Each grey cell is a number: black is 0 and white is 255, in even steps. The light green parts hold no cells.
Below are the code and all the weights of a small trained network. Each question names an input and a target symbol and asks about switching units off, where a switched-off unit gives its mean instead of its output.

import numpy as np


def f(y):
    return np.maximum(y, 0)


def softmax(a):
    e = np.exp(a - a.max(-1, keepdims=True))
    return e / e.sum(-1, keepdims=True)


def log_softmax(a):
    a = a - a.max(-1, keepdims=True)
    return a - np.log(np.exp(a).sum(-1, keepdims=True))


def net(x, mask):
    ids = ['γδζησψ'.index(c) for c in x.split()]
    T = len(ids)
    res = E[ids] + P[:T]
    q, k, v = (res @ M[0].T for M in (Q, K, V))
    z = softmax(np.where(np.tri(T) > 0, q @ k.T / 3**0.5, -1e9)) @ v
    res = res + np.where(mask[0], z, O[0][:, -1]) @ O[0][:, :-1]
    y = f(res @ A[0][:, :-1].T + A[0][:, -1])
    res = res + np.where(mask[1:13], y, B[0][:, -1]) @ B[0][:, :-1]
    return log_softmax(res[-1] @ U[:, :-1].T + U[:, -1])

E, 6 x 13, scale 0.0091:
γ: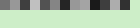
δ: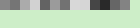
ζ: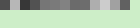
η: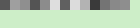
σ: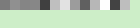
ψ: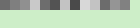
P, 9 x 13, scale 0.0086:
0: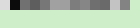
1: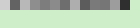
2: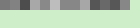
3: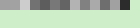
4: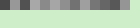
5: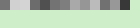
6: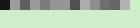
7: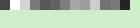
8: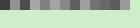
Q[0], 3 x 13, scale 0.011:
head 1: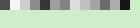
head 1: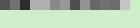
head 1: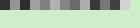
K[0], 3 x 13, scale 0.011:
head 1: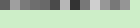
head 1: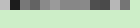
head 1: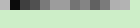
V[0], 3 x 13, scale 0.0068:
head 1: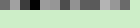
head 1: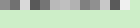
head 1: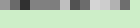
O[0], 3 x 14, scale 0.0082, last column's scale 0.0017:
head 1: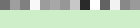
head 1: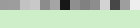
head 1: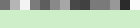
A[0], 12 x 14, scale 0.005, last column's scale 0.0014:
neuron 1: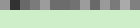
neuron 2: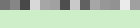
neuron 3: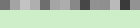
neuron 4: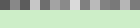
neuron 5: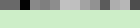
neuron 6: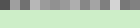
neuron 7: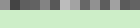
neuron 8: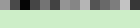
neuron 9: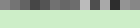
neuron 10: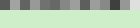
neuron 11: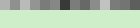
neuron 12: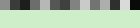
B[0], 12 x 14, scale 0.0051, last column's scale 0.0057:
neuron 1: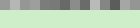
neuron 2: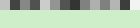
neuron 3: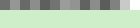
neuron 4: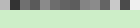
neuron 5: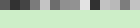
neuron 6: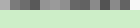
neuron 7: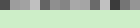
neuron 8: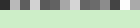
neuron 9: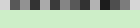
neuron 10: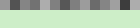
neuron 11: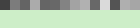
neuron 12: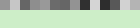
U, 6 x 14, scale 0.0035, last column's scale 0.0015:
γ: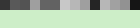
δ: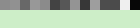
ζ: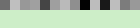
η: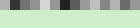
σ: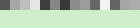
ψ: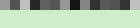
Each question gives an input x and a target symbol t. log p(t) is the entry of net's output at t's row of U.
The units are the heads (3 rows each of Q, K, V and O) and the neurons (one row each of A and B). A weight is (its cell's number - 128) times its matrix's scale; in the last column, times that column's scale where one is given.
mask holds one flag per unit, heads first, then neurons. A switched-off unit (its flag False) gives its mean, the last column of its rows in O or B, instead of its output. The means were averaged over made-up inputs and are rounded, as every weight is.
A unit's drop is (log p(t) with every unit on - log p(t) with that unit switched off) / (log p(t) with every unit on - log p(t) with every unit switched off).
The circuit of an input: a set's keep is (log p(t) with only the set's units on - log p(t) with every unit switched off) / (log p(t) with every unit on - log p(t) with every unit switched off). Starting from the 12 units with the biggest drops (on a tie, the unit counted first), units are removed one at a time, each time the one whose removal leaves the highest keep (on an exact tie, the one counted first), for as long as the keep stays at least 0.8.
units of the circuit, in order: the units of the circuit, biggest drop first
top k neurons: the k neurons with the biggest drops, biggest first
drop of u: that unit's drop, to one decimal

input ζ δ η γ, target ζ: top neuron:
(neuron 3)
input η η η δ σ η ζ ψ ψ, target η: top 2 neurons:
(neuron 2; neuron 4)
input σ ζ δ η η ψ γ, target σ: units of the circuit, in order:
(head 1; neuron 11)
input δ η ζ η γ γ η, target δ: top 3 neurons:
(neuron 12; neuron 9; neuron 8)
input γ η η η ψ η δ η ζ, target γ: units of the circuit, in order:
(head 1; neuron 5; neuron 8)
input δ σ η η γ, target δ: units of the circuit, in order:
(head 1; neuron 12; neuron 8)
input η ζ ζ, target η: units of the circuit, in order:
(head 1; neuron 2; neuron 4)
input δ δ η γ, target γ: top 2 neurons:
(neuron 5; neuron 8)
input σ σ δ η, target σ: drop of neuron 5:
0.0
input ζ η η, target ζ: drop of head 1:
1.1
